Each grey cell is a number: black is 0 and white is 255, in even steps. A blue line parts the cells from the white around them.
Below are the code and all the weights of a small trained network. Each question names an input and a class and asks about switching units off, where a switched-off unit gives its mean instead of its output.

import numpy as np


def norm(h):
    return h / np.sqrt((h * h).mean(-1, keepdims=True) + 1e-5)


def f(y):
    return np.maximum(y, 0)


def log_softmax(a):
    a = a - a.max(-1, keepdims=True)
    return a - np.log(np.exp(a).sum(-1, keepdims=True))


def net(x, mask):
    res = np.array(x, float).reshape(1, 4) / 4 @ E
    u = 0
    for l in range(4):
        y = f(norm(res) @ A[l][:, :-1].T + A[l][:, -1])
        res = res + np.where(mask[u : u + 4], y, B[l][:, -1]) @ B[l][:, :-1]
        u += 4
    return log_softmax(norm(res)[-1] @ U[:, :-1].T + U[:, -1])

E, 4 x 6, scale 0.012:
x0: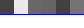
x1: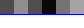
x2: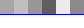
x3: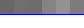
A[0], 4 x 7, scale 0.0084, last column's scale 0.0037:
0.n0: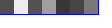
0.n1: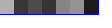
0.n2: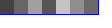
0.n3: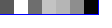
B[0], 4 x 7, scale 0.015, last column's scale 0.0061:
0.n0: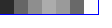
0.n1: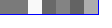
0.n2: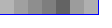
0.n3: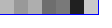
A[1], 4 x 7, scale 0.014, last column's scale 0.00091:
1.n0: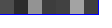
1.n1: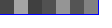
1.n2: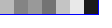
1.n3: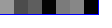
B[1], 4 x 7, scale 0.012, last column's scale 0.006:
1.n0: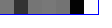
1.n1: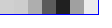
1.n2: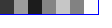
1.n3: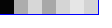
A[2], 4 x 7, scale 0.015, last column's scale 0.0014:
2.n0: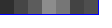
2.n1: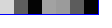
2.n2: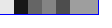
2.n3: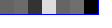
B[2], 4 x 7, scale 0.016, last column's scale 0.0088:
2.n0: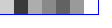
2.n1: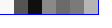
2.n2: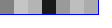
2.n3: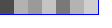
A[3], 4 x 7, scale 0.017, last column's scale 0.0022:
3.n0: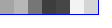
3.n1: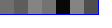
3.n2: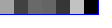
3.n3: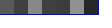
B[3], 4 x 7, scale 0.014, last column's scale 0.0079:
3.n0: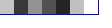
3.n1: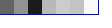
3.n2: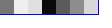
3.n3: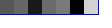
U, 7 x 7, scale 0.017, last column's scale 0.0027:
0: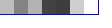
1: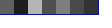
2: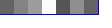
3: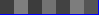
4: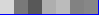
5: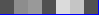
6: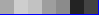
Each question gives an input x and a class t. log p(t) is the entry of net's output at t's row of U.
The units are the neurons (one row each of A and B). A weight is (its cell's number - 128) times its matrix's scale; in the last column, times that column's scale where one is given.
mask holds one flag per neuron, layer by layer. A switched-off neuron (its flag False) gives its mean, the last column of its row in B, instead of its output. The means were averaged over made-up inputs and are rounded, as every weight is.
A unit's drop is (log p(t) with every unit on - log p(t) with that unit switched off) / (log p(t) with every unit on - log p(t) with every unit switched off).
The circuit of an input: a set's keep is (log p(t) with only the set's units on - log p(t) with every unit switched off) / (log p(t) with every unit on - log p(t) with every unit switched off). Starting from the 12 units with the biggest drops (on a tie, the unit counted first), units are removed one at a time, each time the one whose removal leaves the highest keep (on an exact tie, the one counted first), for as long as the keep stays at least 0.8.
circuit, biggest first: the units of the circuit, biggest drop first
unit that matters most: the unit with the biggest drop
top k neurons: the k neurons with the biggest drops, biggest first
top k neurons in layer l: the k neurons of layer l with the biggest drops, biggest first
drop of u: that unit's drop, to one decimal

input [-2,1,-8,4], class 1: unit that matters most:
1.n0
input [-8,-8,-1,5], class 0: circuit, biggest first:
[2.n2; 0.n0]
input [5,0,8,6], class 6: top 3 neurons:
[0.n3; 2.n0; 2.n2]
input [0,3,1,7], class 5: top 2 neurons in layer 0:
[0.n0; 0.n2]
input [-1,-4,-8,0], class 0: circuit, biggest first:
[2.n2; 1.n3]
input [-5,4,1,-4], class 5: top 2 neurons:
[0.n0; 1.n3]
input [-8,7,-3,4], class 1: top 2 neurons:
[1.n0; 0.n1]
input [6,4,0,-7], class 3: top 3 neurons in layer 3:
[3.n1; 3.n3; 3.n2]
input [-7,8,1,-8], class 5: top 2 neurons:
[1.n3; 0.n0]
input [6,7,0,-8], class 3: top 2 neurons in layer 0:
[0.n0; 0.n3]
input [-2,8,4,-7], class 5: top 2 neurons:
[1.n3; 1.n2]
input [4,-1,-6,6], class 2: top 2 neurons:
[2.n3; 0.n0]
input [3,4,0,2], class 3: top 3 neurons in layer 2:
[2.n0; 2.n2; 2.n1]
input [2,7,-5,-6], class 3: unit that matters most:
3.n1
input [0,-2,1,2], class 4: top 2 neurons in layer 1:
[1.n1; 1.n3]
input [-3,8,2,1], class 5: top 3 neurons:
[1.n3; 0.n0; 0.n2]
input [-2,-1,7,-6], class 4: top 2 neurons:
[1.n3; 2.n1]
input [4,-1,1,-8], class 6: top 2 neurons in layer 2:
[2.n0; 2.n3]
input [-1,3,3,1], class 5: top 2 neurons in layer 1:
[1.n2; 1.n1]
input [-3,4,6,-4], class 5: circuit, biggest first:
[1.n2]
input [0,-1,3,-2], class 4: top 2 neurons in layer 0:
[0.n0; 0.n1]
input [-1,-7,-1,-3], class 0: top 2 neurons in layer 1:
[1.n3; 1.n2]
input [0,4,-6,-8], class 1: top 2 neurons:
[1.n0; 2.n0]
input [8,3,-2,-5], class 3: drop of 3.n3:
0.1
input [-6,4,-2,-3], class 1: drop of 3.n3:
0.0
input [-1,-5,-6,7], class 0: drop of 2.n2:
0.2
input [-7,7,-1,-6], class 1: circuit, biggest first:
[1.n0]
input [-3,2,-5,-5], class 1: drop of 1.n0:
0.1
